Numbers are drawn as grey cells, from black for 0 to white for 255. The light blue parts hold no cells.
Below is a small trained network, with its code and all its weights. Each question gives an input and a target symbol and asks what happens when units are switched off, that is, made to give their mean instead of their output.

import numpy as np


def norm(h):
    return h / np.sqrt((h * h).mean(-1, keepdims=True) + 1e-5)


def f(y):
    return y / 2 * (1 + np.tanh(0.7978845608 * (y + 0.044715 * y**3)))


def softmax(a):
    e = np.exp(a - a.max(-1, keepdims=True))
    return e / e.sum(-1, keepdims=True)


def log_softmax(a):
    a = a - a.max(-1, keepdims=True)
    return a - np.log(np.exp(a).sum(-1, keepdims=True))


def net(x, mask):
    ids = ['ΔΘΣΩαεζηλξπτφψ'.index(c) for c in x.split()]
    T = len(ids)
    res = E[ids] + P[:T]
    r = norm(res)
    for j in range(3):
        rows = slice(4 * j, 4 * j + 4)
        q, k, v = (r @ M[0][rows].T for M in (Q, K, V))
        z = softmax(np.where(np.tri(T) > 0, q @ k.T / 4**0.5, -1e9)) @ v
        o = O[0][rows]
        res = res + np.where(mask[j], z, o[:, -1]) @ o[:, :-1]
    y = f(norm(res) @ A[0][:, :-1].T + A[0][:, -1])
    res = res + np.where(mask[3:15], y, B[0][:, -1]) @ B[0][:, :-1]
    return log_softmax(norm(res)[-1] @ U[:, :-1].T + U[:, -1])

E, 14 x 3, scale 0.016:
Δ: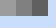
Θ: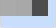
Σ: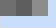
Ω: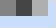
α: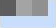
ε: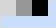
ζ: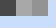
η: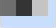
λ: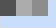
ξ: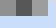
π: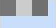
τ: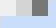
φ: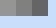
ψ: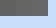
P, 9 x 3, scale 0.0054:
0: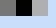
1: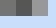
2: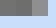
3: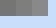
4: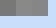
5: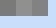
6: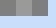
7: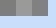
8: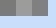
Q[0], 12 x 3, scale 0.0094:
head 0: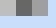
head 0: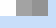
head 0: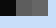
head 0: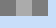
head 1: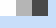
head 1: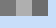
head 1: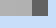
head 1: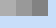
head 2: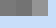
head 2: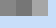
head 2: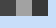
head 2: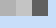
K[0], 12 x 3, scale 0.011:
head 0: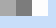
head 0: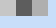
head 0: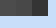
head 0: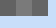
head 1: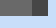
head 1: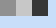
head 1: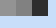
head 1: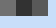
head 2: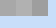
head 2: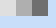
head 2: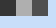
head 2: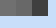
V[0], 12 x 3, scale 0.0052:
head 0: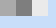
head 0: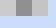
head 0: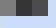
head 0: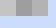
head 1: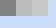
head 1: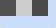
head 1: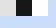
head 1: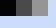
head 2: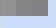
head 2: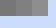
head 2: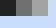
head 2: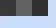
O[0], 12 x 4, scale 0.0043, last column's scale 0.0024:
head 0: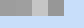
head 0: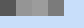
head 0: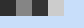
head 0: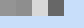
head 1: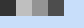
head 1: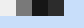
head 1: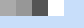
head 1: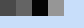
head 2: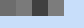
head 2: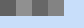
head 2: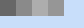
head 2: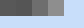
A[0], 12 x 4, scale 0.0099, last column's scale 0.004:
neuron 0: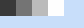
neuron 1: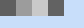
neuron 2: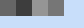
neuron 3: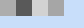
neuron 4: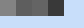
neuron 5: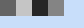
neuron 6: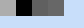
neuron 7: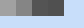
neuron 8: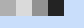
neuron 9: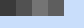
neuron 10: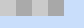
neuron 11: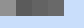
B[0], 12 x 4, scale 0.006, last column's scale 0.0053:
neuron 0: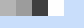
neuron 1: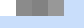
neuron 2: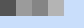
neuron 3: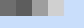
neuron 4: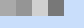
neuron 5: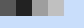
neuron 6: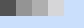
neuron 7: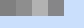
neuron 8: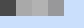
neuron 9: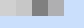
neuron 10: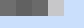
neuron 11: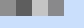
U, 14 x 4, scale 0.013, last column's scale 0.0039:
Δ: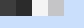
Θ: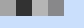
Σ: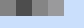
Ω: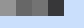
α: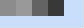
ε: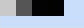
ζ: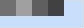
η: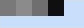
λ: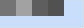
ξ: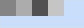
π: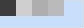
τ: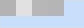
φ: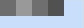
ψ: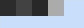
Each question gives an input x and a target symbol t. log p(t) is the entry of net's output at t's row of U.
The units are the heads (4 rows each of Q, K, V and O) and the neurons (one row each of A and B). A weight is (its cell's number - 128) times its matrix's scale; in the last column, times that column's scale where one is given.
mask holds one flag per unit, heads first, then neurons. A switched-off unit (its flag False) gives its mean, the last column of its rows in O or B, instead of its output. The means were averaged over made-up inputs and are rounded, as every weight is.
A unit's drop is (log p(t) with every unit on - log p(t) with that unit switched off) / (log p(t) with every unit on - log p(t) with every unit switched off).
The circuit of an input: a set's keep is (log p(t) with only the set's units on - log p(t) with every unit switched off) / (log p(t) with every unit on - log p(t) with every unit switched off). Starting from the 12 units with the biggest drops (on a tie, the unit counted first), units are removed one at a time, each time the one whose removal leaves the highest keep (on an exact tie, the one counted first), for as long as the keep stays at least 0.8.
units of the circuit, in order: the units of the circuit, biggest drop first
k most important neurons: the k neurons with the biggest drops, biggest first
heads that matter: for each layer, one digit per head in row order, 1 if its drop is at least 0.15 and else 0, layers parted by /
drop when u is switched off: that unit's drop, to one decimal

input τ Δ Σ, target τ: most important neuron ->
neuron 9
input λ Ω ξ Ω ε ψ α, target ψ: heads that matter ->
100
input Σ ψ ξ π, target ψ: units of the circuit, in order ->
neuron 5; head 1; head 0
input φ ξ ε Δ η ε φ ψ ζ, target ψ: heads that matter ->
100
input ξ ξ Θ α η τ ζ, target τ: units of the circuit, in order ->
neuron 1; head 0
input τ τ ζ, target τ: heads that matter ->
010
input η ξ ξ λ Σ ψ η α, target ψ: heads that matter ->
110
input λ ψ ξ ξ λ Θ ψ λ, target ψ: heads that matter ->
100
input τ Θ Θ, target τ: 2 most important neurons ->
neuron 8; neuron 0
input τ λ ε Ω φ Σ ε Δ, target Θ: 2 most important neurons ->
neuron 0; neuron 2
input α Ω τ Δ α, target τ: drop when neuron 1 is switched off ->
0.7
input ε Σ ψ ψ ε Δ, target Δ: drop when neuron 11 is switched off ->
0.1
